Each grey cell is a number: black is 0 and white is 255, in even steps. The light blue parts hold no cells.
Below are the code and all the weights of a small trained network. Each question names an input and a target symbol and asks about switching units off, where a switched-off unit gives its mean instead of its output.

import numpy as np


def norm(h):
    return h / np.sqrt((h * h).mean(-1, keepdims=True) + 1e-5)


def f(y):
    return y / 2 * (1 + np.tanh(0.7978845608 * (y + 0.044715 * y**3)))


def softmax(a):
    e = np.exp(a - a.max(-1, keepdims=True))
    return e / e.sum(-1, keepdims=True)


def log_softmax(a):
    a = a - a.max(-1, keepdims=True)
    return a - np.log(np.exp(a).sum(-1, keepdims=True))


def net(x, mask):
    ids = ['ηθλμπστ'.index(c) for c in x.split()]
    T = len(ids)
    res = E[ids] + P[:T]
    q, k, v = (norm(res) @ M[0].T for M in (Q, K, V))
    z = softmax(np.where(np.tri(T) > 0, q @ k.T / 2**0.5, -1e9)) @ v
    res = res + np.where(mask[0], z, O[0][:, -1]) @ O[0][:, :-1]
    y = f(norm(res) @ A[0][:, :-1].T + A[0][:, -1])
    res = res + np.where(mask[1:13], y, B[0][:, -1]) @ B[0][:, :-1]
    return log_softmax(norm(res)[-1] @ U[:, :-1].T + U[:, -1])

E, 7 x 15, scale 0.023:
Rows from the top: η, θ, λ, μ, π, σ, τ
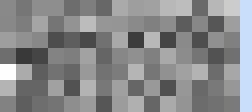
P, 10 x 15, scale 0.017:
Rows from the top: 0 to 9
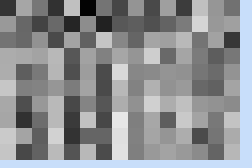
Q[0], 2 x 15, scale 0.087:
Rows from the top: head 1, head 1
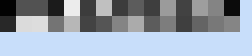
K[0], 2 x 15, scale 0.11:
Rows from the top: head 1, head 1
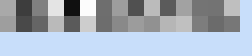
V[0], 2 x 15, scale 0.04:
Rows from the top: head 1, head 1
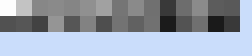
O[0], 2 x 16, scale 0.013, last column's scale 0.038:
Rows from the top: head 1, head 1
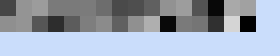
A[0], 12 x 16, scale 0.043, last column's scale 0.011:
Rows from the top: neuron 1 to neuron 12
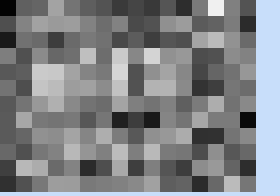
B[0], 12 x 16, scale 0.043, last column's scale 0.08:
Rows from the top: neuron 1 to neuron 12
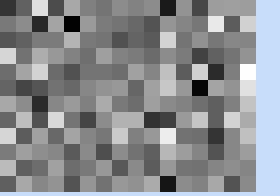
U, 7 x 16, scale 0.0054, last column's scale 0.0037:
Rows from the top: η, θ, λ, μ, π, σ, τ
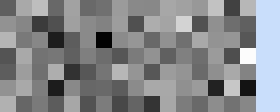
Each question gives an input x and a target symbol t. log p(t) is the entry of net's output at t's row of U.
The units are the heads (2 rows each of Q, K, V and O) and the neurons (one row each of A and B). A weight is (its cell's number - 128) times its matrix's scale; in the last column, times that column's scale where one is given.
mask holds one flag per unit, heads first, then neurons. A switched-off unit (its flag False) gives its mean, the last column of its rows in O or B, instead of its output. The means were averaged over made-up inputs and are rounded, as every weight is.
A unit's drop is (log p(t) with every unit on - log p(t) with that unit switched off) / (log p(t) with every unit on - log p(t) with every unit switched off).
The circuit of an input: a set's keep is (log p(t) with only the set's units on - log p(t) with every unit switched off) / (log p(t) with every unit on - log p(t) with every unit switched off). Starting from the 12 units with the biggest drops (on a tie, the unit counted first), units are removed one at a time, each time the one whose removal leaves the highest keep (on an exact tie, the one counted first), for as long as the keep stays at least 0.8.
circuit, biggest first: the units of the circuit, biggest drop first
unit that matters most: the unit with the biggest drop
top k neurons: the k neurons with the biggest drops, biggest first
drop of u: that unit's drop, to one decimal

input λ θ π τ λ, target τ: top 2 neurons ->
[neuron 5; neuron 4]
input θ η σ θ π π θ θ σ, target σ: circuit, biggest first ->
[neuron 2; head 1]
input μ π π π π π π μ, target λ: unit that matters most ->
neuron 6
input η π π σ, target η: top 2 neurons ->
[neuron 2; neuron 6]
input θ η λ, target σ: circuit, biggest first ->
[neuron 2; neuron 6; head 1]
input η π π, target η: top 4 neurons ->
[neuron 6; neuron 2; neuron 9; neuron 8]
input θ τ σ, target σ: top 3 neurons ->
[neuron 2; neuron 6; neuron 7]
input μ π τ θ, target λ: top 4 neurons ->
[neuron 6; neuron 7; neuron 8; neuron 2]
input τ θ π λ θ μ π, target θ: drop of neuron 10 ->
-0.1
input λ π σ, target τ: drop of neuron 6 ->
0.3
